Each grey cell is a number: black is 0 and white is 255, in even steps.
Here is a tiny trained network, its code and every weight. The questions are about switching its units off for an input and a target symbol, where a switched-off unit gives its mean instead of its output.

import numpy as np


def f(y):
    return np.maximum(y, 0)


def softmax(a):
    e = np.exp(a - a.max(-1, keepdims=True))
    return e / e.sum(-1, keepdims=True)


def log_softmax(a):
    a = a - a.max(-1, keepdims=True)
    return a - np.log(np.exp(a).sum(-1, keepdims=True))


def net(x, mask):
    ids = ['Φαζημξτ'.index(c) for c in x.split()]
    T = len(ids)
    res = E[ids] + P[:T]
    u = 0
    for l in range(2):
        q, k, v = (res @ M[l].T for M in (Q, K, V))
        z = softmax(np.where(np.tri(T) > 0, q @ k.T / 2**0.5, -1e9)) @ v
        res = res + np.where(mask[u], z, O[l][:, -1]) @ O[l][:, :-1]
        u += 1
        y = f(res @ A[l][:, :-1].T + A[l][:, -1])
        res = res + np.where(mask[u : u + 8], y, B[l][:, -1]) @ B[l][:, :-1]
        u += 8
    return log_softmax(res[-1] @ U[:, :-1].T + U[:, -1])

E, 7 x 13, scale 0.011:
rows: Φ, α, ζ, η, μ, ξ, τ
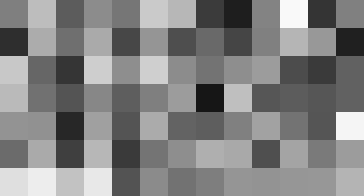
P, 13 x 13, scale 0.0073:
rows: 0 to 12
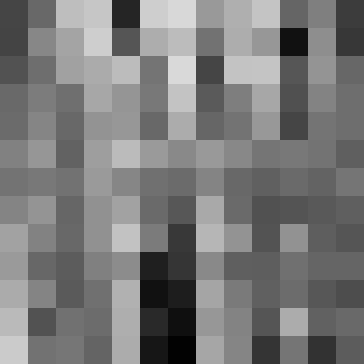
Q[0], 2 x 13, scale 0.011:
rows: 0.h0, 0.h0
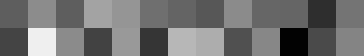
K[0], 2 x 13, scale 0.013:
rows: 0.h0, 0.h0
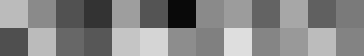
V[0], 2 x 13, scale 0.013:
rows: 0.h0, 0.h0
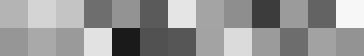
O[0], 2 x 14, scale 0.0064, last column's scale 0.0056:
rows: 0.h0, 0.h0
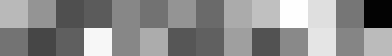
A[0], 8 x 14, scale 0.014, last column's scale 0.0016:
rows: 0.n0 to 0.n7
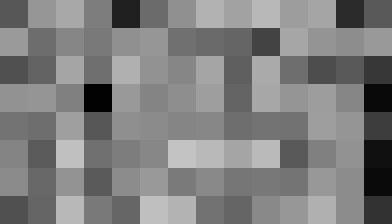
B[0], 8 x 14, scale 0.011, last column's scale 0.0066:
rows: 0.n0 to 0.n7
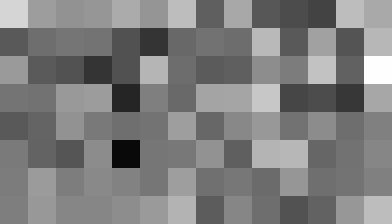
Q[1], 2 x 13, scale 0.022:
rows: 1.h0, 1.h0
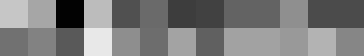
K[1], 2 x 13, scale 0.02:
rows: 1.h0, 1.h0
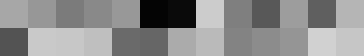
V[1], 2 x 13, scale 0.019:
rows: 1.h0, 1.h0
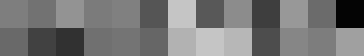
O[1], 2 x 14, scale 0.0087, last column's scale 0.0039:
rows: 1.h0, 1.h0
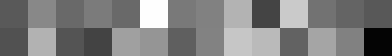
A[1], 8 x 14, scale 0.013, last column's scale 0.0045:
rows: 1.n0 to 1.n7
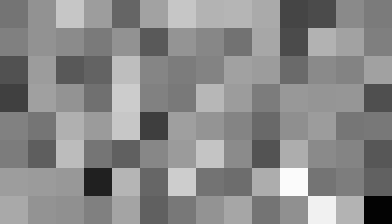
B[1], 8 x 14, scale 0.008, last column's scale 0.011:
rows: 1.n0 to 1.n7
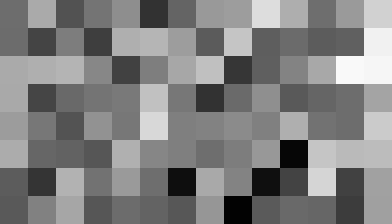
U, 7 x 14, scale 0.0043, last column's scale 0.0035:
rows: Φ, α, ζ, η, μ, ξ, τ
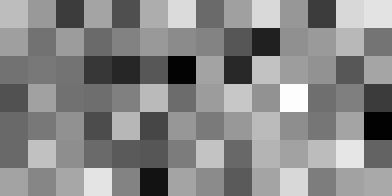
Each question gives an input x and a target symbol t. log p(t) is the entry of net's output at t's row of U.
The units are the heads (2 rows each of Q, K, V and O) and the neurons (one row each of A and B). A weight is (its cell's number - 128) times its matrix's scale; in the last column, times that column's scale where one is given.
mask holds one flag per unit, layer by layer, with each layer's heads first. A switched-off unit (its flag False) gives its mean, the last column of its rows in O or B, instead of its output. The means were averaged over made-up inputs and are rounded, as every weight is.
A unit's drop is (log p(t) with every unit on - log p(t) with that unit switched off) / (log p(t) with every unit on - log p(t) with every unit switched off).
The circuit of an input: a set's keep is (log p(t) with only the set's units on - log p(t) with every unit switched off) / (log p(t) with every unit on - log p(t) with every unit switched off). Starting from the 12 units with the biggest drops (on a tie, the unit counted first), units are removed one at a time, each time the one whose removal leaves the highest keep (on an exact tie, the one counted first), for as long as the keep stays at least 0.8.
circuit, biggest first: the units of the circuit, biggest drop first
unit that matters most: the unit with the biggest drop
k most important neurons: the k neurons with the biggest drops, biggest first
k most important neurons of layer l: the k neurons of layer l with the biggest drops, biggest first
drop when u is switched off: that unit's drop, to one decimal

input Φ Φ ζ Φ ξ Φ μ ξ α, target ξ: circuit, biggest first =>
[1.h0 1.n2]
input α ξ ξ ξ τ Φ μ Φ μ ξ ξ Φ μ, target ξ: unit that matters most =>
0.h0
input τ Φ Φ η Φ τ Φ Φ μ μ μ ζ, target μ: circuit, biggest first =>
[1.h0 1.n1]
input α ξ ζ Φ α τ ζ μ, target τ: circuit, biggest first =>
[0.h0 1.h0]
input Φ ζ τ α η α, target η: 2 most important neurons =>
[0.n2 1.n2]
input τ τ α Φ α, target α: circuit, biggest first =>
[0.h0 1.h0]
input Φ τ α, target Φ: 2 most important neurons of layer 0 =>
[0.n0 0.n7]
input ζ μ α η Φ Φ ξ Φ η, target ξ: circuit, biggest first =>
[1.h0 1.n2 1.n1]
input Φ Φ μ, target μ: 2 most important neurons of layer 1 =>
[1.n1 1.n7]
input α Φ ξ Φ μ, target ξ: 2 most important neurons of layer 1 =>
[1.n2 1.n4]
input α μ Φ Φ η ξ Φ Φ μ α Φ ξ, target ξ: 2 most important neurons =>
[1.n2 1.n1]
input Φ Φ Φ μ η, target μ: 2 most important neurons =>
[1.n1 1.n2]
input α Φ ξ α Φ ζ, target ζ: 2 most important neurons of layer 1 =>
[1.n1 1.n2]
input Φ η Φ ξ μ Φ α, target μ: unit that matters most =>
0.n2
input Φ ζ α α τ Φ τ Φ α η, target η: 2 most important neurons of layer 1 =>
[1.n2 1.n5]
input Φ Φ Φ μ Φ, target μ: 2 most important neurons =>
[1.n1 0.n3]
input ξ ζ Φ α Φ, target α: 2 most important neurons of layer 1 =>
[1.n6 1.n0]
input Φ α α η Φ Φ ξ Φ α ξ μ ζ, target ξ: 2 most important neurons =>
[1.n2 0.n2]
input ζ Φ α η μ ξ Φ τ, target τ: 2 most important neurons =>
[0.n2 1.n3]
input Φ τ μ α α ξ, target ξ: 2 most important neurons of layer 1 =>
[1.n2 1.n4]
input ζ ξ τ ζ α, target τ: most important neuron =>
[1.n1]
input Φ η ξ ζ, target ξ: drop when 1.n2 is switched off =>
0.5
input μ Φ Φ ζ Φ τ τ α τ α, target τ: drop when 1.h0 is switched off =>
0.3
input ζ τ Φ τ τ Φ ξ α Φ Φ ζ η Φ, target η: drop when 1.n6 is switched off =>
-0.1
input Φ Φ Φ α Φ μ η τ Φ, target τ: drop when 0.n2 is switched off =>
0.2
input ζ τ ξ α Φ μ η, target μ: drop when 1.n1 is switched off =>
0.5
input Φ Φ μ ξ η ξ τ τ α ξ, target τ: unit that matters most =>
0.h0
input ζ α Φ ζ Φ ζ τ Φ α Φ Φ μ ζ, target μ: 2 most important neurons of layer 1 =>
[1.n1 1.n2]
